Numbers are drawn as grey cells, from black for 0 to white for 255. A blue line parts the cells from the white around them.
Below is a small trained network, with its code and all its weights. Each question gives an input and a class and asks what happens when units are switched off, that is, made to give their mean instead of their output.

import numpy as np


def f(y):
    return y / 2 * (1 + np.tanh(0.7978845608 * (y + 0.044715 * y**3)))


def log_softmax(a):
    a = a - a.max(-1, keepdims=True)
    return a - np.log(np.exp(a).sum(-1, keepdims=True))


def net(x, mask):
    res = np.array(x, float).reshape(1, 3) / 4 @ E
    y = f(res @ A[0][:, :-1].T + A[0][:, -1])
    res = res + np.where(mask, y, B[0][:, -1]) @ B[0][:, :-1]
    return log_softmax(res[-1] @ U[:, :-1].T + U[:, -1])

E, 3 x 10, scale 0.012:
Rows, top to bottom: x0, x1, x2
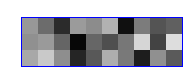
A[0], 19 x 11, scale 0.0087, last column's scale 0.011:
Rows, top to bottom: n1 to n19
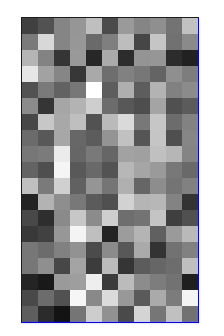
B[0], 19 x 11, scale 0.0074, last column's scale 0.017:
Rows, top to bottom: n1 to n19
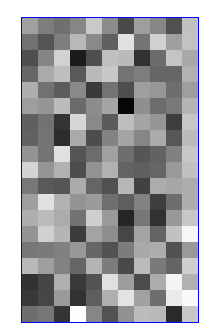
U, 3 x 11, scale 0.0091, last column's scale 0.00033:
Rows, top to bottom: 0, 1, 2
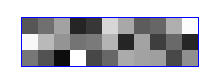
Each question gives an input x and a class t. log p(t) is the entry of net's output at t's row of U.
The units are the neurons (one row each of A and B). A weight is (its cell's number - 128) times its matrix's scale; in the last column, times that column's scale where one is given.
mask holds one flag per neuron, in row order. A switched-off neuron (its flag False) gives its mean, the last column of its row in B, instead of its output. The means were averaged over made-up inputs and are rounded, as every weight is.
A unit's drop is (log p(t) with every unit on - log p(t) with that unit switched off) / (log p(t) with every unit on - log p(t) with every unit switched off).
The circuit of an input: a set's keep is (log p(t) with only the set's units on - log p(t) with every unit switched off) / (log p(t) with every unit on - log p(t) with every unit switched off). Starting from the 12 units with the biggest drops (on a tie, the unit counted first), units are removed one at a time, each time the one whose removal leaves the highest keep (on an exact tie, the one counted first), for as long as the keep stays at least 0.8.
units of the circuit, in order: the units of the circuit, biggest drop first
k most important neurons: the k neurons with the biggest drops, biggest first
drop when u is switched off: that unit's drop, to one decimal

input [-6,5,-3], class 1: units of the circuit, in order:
[n18]
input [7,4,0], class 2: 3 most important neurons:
[n19 n14 n13]
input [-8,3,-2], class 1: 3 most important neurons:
[n18 n12 n10]
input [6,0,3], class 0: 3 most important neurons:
[n3 n13 n1]
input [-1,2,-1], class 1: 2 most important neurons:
[n18 n17]
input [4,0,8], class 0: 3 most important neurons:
[n3 n13 n1]
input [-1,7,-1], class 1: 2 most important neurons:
[n18 n17]
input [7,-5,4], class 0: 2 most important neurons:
[n3 n18]
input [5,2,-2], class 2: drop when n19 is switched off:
0.2
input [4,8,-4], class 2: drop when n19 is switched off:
0.4
